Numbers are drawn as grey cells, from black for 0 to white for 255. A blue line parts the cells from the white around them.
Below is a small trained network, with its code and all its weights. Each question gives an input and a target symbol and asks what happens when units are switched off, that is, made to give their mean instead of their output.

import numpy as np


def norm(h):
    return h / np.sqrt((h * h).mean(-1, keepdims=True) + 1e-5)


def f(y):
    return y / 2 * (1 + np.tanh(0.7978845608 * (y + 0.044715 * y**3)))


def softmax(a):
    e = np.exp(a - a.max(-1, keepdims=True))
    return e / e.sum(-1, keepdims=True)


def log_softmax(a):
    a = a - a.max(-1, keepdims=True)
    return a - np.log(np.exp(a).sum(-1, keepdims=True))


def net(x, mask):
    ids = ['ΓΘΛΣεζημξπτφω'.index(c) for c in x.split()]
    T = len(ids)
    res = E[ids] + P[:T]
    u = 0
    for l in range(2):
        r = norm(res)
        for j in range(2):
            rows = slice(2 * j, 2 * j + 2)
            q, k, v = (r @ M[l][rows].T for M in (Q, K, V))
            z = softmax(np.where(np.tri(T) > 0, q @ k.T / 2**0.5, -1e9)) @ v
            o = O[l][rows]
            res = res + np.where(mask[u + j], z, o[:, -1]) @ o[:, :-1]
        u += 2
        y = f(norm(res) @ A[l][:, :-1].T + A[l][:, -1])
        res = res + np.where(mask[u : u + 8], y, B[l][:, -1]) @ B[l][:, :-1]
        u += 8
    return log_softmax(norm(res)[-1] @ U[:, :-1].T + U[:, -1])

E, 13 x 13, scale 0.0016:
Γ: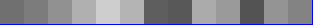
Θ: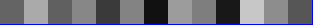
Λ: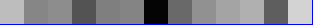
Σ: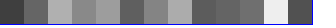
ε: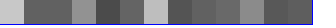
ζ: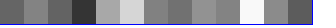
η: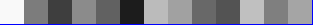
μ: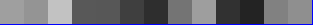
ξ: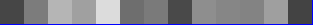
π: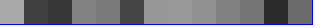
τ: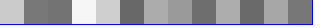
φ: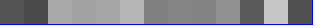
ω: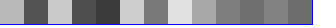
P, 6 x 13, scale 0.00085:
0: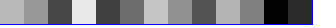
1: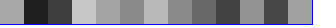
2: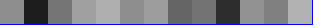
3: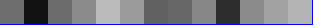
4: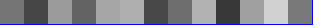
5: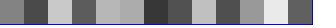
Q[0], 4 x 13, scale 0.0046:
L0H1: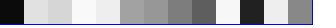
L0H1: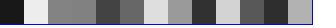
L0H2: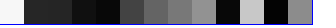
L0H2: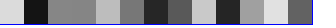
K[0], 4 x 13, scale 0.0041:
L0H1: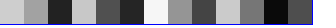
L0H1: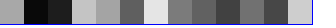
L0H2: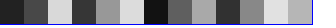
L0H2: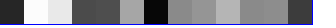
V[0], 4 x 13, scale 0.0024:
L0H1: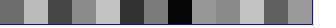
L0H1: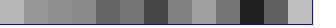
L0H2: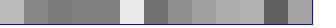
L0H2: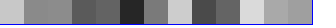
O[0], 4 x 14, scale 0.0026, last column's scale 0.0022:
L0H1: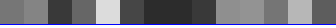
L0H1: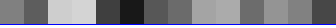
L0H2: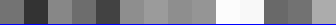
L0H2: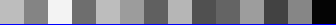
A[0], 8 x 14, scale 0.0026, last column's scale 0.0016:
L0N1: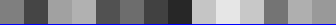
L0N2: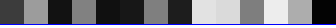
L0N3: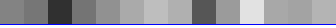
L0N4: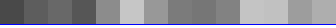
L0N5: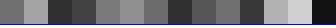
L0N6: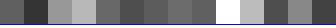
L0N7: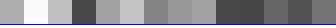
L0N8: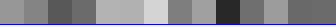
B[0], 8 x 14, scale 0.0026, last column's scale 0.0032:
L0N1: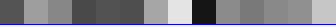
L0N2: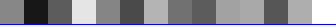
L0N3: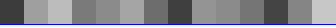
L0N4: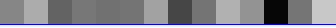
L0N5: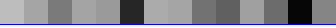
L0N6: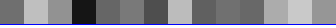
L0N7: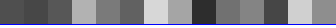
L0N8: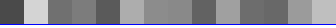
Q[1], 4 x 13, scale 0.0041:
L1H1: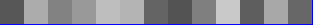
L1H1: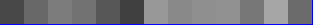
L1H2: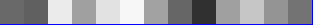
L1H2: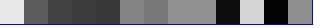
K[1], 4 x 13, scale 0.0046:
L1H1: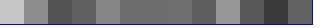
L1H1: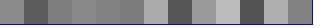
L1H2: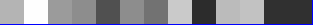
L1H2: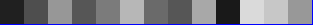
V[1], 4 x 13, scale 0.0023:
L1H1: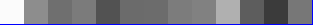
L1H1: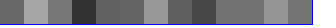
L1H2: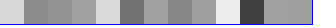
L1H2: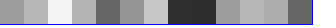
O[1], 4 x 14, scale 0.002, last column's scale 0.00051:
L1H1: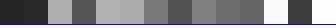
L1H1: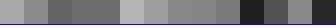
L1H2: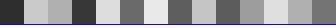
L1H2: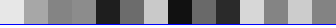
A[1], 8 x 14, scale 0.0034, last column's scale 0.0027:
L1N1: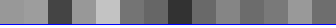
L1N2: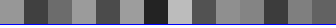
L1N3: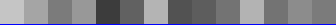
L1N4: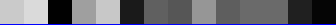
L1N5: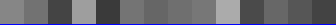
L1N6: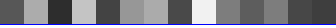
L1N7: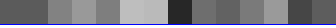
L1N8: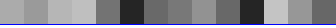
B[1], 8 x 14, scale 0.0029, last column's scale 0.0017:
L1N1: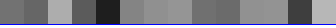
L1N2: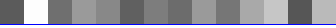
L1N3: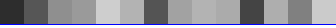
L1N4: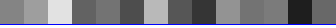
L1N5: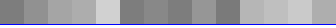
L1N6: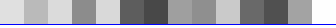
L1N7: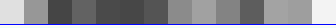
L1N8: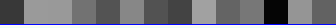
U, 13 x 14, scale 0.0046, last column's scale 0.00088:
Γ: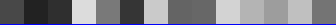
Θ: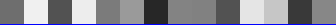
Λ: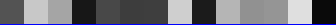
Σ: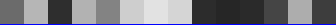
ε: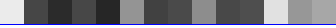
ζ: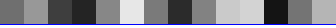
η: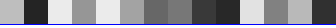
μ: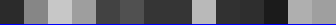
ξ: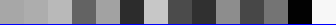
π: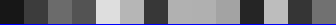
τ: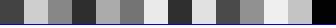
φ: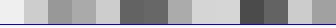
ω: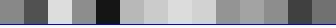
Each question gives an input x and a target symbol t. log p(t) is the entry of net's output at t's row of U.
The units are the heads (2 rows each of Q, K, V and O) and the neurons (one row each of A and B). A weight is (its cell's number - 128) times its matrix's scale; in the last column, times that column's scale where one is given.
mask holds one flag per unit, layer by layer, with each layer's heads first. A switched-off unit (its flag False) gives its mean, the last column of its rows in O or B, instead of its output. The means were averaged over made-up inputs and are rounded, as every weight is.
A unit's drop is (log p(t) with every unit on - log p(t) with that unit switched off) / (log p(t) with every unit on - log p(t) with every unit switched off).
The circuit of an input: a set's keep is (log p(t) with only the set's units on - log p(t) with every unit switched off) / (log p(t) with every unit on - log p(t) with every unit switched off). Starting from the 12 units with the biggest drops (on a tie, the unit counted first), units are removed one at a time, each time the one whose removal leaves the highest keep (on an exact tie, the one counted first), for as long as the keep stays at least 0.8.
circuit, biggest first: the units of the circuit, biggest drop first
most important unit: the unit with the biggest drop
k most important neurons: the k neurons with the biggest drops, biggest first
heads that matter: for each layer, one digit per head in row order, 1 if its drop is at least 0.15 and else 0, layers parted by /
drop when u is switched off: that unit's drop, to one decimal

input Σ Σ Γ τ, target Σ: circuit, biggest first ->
L0H2, L0H1
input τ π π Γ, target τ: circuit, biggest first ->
L1H2, L0N2
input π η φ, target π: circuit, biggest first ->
L1H2, L0N2
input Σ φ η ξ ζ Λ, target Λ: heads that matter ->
01 / 00
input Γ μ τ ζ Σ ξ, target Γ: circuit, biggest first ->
L0N2, L0H2
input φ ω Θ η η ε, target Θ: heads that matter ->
01 / 01
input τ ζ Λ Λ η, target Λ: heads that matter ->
11 / 00
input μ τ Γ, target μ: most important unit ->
L0H1
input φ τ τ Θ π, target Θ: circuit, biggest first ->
L1N2, L1H2
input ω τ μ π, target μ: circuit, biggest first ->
L0H1, L0H2, L1N8
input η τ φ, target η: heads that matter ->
01 / 00
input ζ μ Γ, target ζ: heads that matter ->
11 / 00
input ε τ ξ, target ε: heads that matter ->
00 / 00
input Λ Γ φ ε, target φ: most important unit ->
L1N6
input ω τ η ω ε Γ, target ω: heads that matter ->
11 / 00
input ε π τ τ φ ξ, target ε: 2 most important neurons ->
L0N2, L1N7
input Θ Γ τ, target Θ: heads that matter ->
01 / 01
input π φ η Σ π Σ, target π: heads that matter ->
01 / 01
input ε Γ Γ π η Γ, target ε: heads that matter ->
01 / 00
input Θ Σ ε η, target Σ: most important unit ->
L0H2
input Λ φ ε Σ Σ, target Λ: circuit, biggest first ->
L0H2, L0H1, L0N6
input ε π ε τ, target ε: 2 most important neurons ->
L0N2, L1N7
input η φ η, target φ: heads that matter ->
10 / 00
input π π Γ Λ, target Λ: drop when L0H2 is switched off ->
0.2
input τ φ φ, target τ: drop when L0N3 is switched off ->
0.0
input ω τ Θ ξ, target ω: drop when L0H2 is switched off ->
0.2
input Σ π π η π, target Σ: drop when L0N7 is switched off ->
0.1
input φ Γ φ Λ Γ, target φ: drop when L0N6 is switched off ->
0.0
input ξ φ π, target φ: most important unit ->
L1N6
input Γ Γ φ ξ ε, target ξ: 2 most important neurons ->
L1N4, L0N5
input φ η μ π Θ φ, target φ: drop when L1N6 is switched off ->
0.4
